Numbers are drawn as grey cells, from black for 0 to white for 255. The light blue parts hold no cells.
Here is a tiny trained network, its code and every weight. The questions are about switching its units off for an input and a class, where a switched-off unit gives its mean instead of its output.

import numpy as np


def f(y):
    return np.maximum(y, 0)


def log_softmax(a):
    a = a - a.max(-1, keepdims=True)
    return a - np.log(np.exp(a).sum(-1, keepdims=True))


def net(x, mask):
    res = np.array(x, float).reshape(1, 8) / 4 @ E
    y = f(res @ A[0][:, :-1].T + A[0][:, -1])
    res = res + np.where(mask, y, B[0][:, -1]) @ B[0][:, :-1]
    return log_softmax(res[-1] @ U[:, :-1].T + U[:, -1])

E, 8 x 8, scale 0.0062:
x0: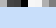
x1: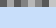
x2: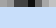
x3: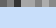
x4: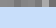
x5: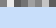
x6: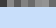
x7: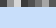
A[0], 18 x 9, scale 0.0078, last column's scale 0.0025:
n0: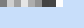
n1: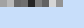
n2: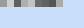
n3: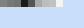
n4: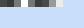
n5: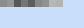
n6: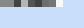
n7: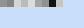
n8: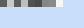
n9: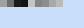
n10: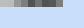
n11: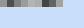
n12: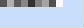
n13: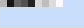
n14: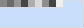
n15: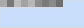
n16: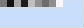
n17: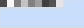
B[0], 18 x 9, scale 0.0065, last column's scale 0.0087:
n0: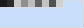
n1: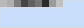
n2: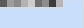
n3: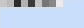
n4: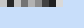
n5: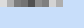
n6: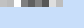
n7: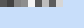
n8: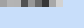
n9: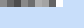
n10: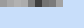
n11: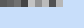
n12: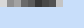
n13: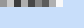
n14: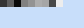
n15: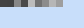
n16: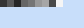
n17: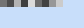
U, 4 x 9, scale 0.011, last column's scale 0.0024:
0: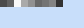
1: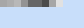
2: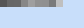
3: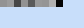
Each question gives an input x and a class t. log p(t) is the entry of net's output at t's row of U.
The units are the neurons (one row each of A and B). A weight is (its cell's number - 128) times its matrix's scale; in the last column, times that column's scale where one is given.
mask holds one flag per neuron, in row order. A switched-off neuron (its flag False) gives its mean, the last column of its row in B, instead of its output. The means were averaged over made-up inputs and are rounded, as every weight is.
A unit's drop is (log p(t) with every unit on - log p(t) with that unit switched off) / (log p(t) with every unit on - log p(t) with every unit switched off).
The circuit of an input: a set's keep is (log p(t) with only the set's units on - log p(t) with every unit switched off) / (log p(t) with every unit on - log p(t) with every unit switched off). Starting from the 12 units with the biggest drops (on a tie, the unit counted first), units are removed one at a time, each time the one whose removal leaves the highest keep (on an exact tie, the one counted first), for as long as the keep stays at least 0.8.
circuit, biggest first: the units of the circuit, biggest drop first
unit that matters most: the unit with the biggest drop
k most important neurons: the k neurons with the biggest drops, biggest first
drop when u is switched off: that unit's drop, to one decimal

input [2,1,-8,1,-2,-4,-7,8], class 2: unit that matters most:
n16
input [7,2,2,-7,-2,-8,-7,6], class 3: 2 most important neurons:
[n13; n3]
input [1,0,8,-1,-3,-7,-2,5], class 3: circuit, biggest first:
[n3; n13]
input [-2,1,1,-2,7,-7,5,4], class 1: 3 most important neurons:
[n0; n7; n14]
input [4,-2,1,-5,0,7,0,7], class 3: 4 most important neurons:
[n3; n0; n4; n17]
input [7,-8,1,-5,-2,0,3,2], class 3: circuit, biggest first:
[n13; n3]
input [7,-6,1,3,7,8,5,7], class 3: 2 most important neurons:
[n3; n0]
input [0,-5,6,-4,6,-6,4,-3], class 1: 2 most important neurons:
[n14; n9]
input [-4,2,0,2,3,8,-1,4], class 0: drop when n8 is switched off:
-0.1
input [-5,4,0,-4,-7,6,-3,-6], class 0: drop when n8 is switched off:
-0.1
